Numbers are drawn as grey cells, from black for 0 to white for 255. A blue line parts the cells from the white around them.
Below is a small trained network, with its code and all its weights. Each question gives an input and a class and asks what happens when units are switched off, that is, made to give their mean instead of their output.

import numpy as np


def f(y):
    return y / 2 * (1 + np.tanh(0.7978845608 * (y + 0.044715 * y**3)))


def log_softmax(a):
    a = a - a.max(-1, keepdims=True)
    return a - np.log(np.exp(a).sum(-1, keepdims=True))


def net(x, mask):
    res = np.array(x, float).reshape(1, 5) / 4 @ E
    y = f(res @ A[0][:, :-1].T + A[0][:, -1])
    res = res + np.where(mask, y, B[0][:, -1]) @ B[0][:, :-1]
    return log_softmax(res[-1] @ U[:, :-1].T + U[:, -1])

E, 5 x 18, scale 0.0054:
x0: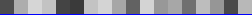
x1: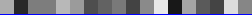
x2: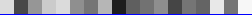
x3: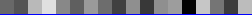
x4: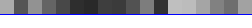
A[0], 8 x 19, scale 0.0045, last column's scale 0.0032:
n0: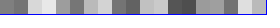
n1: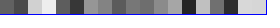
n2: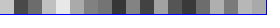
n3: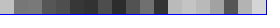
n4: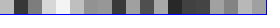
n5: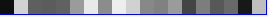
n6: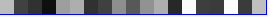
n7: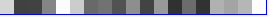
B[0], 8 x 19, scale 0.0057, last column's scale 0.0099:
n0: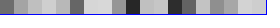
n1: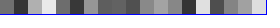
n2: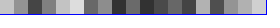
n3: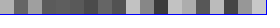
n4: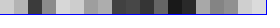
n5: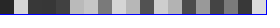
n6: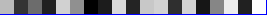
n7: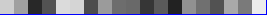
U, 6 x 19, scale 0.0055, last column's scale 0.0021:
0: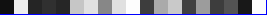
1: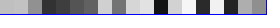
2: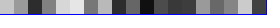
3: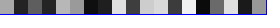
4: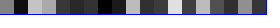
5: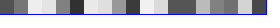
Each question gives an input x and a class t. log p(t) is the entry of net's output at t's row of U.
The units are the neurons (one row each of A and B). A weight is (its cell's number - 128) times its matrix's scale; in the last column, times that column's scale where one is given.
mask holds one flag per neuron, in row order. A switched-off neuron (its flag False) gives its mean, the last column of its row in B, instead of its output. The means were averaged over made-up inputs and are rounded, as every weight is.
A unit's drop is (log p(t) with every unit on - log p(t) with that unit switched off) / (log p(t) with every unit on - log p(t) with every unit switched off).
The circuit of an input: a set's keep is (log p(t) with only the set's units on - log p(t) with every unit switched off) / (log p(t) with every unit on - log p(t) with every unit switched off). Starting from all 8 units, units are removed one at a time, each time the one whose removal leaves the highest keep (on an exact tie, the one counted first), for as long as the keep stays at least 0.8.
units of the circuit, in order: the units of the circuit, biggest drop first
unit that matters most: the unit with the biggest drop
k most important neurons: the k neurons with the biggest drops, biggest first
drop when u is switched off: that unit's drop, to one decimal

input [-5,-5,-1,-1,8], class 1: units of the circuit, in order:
n1, n3
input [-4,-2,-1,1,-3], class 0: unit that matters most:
n6
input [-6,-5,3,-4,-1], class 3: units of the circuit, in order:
n4, n2
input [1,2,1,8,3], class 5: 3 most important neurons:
n1, n0, n7
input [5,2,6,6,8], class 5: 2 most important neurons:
n0, n1
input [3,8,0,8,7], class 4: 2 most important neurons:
n3, n1
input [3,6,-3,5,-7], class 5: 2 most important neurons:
n0, n7
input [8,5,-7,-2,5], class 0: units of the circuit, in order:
n6, n0
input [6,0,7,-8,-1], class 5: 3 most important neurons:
n0, n6, n2
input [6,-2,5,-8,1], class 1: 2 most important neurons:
n1, n6
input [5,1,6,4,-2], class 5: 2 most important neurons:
n0, n1
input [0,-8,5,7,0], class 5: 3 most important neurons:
n1, n0, n7
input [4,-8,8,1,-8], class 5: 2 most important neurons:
n0, n1
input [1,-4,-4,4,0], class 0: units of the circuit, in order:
n5
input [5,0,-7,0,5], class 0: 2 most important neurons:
n5, n6
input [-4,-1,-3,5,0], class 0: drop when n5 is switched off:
-0.1
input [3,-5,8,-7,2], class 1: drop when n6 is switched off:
0.1
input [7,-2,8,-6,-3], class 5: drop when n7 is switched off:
0.0
